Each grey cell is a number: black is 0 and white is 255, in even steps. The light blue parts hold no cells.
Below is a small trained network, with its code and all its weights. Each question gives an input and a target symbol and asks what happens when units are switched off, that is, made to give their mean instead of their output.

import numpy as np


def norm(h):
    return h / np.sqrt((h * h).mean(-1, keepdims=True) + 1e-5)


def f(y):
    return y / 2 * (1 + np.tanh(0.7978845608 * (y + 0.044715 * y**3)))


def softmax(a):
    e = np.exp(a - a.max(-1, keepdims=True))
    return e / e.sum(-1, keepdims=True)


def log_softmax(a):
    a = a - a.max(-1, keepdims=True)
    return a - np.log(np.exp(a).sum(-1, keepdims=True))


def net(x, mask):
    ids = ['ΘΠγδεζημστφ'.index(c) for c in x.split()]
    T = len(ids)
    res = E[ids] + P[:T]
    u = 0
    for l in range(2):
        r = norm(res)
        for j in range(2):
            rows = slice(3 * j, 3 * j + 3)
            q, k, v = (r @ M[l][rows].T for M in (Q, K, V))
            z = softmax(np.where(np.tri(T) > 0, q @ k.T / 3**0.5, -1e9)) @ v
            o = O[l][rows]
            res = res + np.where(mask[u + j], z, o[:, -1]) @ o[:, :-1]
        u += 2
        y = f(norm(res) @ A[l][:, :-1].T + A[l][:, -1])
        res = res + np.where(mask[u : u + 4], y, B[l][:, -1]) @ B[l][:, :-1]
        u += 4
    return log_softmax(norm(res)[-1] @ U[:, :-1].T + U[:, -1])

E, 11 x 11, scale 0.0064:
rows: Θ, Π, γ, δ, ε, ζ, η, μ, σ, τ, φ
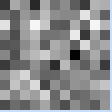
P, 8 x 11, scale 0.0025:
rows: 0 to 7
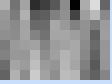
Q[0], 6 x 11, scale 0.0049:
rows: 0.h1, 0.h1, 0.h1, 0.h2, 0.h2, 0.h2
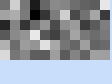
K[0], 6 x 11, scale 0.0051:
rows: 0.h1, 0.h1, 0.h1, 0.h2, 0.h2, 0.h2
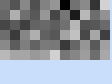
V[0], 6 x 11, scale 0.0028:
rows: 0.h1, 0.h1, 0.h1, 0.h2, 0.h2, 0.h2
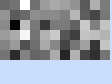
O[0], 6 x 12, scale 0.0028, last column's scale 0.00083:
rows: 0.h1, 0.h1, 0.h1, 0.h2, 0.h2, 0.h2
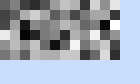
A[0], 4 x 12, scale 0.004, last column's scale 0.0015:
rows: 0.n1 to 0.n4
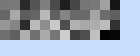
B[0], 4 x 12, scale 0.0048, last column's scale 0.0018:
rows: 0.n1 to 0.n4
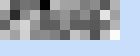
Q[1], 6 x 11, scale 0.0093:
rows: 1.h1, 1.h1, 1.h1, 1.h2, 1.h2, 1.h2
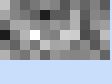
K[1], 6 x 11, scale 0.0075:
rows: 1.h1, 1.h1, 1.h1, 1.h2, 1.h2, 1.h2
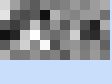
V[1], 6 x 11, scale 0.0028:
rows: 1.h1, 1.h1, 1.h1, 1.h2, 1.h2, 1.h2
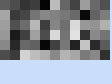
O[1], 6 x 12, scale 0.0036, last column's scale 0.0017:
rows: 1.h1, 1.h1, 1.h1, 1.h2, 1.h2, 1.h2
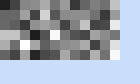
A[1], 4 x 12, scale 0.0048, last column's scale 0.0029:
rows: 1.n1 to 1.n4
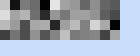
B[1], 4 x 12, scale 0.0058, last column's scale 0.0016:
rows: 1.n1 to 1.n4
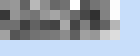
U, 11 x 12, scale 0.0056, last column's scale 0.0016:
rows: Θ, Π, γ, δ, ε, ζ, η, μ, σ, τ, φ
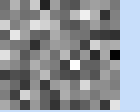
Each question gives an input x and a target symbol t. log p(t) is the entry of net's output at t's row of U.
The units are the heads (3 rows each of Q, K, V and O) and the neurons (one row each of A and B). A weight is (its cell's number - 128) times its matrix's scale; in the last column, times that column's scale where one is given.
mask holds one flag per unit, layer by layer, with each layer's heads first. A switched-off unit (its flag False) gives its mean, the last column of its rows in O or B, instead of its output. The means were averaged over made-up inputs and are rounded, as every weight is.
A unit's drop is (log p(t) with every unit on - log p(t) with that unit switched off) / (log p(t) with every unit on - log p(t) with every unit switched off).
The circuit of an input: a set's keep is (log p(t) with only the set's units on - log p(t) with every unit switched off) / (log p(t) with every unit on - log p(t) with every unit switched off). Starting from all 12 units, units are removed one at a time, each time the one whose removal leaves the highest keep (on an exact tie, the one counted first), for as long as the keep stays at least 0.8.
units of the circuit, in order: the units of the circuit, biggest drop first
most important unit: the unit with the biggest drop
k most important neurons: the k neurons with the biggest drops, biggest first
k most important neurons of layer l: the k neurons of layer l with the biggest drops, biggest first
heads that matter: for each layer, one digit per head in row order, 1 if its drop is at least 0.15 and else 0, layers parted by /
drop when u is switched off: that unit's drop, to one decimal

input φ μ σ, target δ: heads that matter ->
01 / 01
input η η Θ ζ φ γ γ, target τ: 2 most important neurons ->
(0.n3; 1.n3)
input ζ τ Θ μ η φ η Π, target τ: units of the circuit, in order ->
(0.h2; 1.h2)
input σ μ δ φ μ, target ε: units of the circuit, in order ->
(1.h2; 0.n1)
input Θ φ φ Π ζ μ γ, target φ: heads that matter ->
01 / 00
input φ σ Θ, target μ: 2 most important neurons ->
(0.n2; 0.n1)
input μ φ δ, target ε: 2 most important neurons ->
(0.n1; 0.n2)
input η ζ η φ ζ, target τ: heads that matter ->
01 / 01
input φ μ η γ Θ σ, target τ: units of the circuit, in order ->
(1.h2; 0.h2)
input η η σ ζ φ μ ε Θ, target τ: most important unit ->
0.h2
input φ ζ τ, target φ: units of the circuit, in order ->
(1.n3; 1.h2; 0.h2)
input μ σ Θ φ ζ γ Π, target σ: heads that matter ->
01 / 11
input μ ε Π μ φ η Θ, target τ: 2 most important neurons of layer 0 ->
(0.n2; 0.n1)
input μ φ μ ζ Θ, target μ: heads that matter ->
01 / 11
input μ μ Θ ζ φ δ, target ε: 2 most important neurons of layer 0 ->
(0.n1; 0.n4)
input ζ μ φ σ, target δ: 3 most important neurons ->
(0.n1; 0.n3; 1.n2)
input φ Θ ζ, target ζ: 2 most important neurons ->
(0.n4; 0.n1)
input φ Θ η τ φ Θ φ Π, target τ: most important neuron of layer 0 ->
(0.n4)
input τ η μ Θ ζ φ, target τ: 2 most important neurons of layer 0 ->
(0.n1; 0.n4)
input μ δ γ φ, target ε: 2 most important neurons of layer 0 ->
(0.n4; 0.n1)
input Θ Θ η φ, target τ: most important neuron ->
(1.n2)
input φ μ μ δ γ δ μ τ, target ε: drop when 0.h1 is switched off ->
0.1
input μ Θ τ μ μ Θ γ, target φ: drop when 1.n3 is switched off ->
0.6
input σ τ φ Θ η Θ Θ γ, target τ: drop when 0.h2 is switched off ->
0.3
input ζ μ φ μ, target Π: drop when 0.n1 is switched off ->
1.3
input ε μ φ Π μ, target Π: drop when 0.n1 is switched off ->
1.4
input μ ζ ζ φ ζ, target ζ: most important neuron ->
(0.n4)
